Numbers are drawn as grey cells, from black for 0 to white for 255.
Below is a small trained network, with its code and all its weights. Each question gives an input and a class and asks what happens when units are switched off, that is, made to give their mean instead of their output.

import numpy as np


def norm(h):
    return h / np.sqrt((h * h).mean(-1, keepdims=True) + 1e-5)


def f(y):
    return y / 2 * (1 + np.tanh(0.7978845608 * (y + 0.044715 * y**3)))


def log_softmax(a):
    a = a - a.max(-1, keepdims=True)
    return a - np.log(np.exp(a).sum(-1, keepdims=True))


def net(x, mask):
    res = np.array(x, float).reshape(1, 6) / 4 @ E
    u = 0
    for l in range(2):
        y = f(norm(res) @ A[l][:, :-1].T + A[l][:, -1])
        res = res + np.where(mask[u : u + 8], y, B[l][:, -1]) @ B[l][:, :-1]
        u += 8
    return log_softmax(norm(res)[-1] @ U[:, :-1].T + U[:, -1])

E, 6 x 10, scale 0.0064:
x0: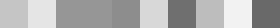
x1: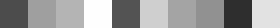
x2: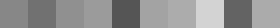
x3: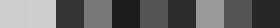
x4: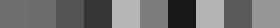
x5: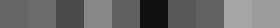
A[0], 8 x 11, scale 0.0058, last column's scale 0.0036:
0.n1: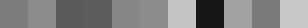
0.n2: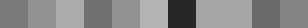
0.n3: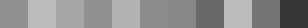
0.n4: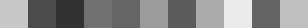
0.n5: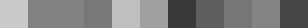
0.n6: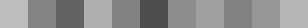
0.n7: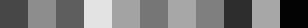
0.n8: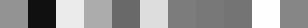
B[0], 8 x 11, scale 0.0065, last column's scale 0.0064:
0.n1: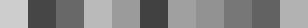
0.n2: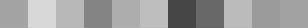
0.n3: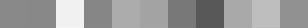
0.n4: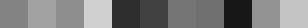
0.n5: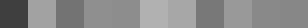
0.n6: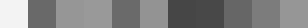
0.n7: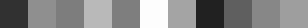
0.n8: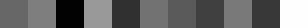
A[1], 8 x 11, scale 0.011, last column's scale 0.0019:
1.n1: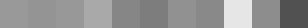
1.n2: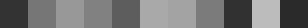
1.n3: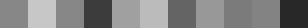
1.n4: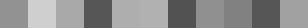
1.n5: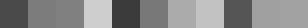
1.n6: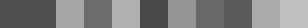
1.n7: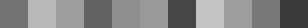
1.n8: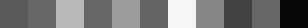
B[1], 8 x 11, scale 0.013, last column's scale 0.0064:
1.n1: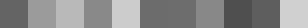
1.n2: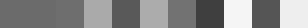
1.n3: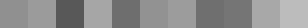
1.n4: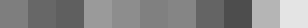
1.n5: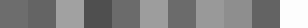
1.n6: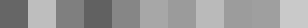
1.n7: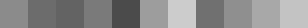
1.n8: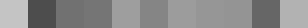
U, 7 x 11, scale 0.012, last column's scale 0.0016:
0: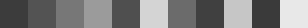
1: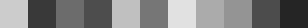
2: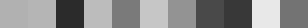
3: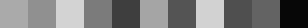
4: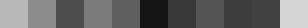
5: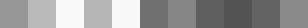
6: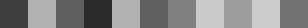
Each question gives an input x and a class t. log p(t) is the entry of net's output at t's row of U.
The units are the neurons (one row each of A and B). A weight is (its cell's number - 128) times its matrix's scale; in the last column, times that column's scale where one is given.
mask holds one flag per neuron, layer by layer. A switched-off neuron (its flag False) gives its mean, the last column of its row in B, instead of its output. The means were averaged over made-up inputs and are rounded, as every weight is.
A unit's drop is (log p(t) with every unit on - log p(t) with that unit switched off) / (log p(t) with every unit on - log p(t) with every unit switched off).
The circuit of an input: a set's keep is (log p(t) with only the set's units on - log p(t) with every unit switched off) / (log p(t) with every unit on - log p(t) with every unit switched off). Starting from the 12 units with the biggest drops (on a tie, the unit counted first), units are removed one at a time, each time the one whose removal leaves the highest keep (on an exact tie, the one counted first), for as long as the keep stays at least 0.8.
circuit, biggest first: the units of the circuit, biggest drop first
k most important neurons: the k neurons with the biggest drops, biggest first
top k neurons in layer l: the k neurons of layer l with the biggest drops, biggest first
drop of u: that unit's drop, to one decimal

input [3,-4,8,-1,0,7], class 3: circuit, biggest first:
(0.n4 1.n5 1.n2)
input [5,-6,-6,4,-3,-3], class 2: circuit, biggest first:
(1.n4 0.n8)
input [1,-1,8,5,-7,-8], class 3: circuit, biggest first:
(1.n2 1.n5)
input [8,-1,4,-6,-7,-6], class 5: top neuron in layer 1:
(1.n1)
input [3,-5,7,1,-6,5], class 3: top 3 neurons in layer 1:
(1.n5 1.n4 1.n2)
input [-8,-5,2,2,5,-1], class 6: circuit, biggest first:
(1.n6 0.n8)
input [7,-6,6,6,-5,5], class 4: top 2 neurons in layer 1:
(1.n6 1.n5)
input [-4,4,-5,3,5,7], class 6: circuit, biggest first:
(0.n8 1.n6)
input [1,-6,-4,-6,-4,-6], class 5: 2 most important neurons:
(1.n1 0.n3)
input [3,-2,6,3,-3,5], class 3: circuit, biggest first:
(0.n8 1.n2)
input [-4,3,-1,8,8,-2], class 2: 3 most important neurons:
(0.n8 0.n1 0.n4)
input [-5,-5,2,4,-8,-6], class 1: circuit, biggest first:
(0.n8 1.n8)
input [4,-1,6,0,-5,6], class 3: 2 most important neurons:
(0.n4 1.n5)
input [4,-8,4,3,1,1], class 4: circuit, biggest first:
(0.n4)
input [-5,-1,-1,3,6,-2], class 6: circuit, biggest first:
(0.n8 1.n6)
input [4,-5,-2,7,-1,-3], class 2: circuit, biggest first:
(0.n8 1.n4)
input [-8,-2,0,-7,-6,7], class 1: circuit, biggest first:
(1.n8 0.n1)
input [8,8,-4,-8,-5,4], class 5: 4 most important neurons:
(1.n1 0.n4 0.n3 1.n7)
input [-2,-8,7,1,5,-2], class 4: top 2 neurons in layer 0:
(0.n4 0.n3)
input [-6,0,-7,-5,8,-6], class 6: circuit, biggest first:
(1.n6)
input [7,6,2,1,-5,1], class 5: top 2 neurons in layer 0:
(0.n4 0.n3)
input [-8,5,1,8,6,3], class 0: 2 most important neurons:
(1.n2 0.n8)
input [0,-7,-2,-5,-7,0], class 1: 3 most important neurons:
(1.n8 0.n2 0.n1)
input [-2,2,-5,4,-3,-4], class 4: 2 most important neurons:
(1.n2 1.n6)
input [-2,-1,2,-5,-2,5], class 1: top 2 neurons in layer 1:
(1.n2 1.n8)
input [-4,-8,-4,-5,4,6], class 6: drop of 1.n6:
0.6
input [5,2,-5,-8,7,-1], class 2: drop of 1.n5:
0.0
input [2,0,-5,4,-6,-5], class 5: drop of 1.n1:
0.1
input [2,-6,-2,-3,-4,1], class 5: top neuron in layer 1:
(1.n1)
